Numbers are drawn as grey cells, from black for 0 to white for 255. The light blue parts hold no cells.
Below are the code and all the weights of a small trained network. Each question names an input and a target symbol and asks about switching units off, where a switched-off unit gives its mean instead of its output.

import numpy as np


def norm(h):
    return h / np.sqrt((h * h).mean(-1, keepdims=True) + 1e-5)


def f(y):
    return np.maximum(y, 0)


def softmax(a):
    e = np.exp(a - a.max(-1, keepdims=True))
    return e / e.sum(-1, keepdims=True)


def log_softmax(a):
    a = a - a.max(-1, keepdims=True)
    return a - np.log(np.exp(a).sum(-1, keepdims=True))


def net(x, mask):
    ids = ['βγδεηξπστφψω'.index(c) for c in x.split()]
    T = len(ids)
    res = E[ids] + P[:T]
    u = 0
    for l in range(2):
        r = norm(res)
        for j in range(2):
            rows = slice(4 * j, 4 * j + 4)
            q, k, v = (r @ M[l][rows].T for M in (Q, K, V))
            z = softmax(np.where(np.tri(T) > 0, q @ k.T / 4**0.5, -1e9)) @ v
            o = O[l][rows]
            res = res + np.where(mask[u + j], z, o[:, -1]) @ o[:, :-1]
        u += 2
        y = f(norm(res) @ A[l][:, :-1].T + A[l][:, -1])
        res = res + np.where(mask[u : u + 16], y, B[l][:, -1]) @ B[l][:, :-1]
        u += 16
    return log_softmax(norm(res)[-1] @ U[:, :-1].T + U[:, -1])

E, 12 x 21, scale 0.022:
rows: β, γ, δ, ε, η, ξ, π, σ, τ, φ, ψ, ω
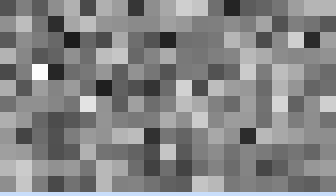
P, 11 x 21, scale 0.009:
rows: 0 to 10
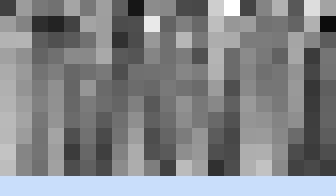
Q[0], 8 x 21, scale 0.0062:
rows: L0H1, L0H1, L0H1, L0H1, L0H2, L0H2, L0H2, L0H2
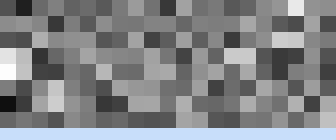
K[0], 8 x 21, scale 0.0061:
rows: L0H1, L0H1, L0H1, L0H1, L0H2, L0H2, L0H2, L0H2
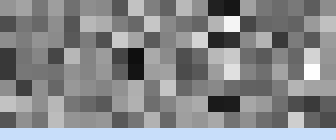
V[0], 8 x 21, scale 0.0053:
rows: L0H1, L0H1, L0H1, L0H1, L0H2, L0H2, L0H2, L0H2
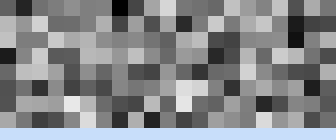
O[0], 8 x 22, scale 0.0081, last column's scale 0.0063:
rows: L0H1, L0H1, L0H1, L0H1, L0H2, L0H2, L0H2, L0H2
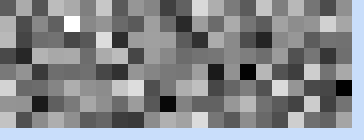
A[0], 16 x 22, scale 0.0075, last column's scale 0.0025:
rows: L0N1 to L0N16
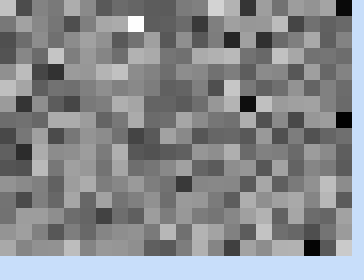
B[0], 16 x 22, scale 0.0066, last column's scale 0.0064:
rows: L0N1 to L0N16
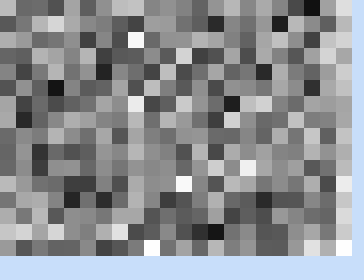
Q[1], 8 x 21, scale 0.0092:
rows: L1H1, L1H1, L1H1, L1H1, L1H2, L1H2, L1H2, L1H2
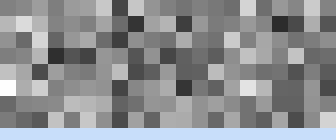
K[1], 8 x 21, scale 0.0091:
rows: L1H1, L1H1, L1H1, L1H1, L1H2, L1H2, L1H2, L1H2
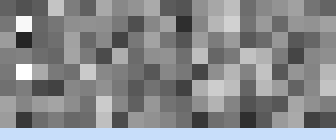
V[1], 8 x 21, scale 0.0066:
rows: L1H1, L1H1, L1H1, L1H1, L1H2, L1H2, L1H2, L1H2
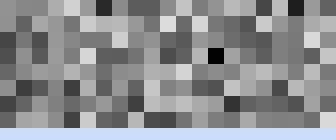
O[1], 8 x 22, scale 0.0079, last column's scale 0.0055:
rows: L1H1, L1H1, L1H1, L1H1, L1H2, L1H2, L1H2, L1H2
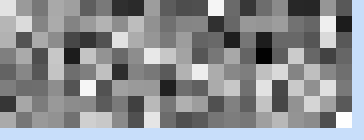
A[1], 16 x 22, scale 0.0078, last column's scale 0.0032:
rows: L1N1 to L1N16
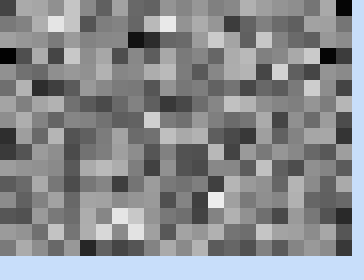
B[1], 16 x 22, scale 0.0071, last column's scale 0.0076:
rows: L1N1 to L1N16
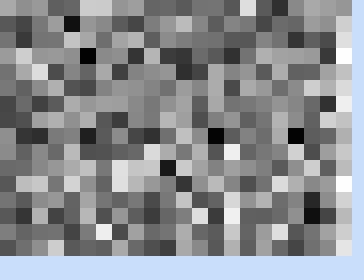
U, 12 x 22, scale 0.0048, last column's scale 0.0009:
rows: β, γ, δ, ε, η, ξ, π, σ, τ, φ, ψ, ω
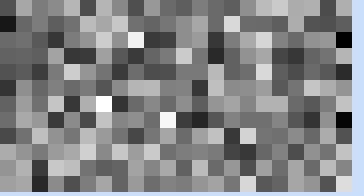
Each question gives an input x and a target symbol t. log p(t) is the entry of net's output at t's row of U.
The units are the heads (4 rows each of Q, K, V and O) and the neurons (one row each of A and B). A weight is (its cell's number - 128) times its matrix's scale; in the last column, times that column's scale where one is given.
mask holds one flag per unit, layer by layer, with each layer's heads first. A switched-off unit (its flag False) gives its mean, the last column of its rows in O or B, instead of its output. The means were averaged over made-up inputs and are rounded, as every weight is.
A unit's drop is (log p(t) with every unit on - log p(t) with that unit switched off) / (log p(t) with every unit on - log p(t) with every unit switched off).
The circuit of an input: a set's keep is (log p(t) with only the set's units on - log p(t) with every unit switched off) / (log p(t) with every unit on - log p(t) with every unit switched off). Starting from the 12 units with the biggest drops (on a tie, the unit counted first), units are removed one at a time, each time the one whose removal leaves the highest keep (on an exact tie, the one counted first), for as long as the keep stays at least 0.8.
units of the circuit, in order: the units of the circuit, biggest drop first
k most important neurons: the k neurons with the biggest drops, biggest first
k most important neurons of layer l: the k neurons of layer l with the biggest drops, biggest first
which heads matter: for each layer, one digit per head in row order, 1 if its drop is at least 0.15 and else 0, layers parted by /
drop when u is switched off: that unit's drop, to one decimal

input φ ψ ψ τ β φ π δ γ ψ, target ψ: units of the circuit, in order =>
(L0H1 L0H2)
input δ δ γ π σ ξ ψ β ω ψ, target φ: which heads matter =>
10 / 11
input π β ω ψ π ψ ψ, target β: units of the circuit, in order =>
(L1H1 L1N4)
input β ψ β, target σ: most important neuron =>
(L0N5)
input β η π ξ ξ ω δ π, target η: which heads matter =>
00 / 10
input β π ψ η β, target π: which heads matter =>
11 / 01
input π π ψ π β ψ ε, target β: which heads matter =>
10 / 10
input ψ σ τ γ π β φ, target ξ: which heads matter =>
01 / 00
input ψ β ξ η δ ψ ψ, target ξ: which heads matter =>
01 / 00
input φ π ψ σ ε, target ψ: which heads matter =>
11 / 00
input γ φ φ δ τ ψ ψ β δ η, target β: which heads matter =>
01 / 00
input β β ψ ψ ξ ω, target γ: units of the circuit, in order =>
(L0H2 L0N2 L1N14)
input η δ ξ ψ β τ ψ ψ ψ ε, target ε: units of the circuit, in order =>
(L0H1 L1H1 L1H2 L1N2)
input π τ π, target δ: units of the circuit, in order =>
(L1H1)
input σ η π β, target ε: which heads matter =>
10 / 01
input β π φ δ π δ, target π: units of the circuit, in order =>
(L1H1 L1H2)
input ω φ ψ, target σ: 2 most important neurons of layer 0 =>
(L0N16 L0N1)
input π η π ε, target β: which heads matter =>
11 / 10
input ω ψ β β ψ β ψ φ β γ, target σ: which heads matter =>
10 / 01
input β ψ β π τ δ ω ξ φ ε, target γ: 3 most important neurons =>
(L0N2 L1N14 L0N5)
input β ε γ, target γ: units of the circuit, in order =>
(L0H2 L1N14 L0N2)
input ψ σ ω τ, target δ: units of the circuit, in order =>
(L0N7)
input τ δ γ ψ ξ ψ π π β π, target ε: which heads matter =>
10 / 01
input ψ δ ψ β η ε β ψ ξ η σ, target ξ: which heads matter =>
11 / 00
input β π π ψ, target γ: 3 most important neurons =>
(L0N2 L1N14 L0N5)
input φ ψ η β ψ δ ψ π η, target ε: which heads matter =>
11 / 11
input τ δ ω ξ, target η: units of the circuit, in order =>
(L1H1)
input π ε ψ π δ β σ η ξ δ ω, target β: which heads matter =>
10 / 10
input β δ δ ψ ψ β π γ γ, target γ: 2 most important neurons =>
(L1N14 L0N5)
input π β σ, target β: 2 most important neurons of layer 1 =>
(L1N4 L1N12)
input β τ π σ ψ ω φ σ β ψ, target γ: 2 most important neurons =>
(L0N2 L1N14)
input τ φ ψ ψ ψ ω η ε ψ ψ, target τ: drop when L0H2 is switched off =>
1.0
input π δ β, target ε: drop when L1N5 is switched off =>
0.0
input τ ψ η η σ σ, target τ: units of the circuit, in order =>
(L0H2)
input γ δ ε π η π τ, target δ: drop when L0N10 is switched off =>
0.1
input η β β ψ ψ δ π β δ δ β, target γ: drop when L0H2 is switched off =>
1.3
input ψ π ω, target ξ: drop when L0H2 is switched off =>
1.3
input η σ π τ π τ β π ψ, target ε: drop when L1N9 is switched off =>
0.1
